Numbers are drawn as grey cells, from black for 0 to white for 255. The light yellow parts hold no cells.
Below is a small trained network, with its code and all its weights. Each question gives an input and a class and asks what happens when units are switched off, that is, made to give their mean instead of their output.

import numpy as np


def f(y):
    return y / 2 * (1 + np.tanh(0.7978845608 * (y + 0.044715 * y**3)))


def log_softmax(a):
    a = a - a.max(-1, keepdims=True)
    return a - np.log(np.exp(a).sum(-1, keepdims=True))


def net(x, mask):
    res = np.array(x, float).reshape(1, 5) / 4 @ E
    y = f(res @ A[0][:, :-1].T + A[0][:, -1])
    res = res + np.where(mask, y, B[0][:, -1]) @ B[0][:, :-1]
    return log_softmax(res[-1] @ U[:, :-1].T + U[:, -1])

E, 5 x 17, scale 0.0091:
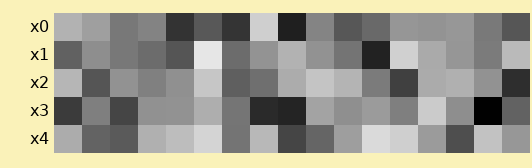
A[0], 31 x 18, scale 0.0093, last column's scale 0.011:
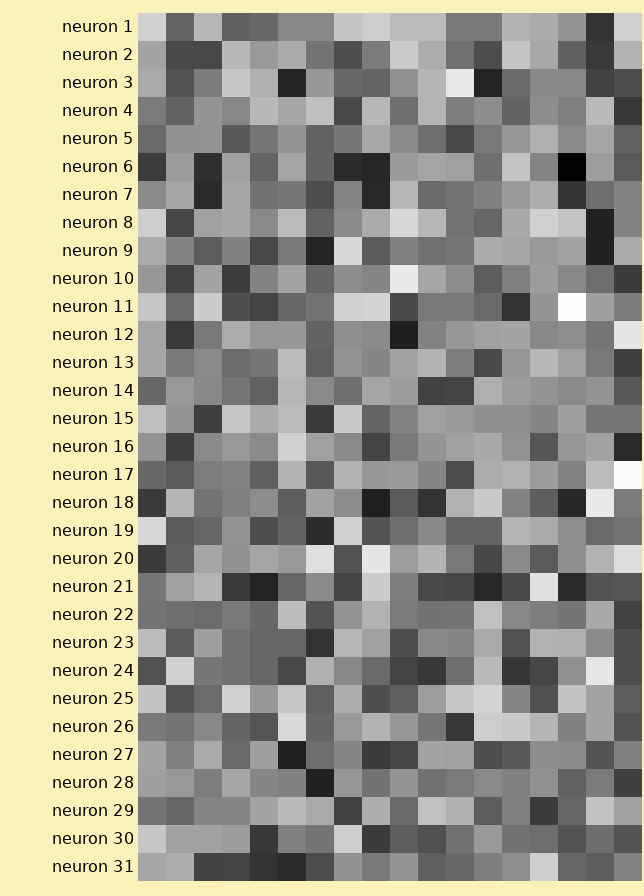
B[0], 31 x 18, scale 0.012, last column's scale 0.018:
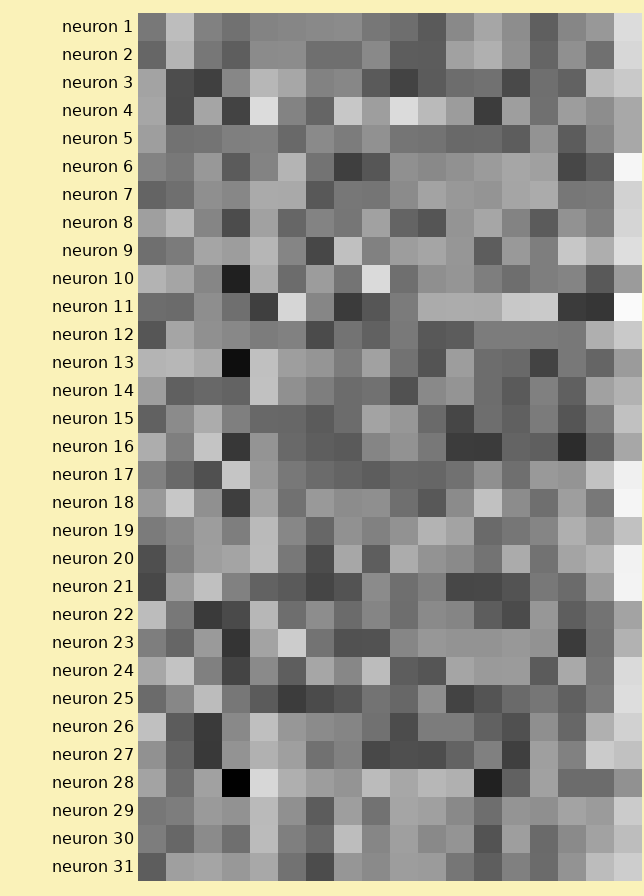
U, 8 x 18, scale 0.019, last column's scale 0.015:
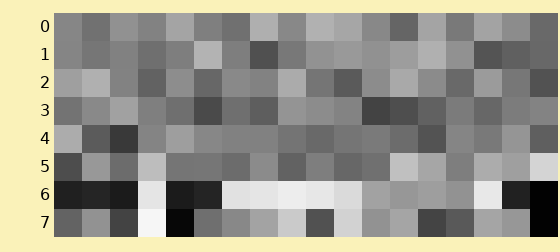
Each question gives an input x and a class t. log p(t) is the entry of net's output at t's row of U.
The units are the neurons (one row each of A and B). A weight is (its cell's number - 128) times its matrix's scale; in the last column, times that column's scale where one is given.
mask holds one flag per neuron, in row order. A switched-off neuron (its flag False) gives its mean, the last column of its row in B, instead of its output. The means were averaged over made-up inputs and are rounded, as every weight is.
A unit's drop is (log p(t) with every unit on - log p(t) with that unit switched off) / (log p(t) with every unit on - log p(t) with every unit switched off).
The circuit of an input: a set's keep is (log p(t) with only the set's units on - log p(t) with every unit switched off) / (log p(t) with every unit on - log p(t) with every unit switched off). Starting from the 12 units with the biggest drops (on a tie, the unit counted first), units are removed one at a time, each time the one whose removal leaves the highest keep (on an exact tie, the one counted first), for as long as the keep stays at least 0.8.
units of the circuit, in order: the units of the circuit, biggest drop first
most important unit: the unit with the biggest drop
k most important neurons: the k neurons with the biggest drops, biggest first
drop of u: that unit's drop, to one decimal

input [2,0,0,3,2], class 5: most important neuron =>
(neuron 11)
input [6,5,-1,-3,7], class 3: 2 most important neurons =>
(neuron 25; neuron 15)
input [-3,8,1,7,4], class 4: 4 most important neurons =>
(neuron 26; neuron 11; neuron 17; neuron 22)
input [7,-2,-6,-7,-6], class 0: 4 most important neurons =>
(neuron 31; neuron 30; neuron 6; neuron 9)
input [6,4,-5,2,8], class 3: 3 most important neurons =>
(neuron 25; neuron 15; neuron 16)
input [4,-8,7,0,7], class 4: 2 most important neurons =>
(neuron 3; neuron 27)
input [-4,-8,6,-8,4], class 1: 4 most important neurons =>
(neuron 11; neuron 23; neuron 26; neuron 17)
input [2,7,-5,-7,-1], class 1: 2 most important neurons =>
(neuron 11; neuron 23)
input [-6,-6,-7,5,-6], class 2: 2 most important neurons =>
(neuron 18; neuron 24)
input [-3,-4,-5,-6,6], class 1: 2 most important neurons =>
(neuron 11; neuron 21)
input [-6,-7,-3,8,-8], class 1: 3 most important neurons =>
(neuron 6; neuron 25; neuron 15)
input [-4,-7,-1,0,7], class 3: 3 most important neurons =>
(neuron 25; neuron 16; neuron 26)
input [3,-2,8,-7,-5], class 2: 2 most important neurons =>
(neuron 8; neuron 1)
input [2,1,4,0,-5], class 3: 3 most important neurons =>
(neuron 21; neuron 18; neuron 24)
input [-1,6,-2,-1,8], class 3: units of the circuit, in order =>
(neuron 25)
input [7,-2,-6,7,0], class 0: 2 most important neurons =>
(neuron 11; neuron 30)
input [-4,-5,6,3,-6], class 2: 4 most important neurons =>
(neuron 2; neuron 25; neuron 8; neuron 10)
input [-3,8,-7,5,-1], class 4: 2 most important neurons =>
(neuron 26; neuron 14)
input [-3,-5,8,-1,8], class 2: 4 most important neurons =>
(neuron 8; neuron 2; neuron 21; neuron 1)
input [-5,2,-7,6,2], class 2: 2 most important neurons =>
(neuron 18; neuron 11)
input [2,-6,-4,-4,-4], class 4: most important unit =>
neuron 27
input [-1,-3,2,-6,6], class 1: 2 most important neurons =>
(neuron 11; neuron 21)
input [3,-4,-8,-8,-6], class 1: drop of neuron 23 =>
0.4
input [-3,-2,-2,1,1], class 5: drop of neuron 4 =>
0.2
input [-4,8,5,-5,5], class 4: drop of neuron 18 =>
0.0
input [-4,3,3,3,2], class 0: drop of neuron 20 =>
0.1
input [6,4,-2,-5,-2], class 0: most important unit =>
neuron 9
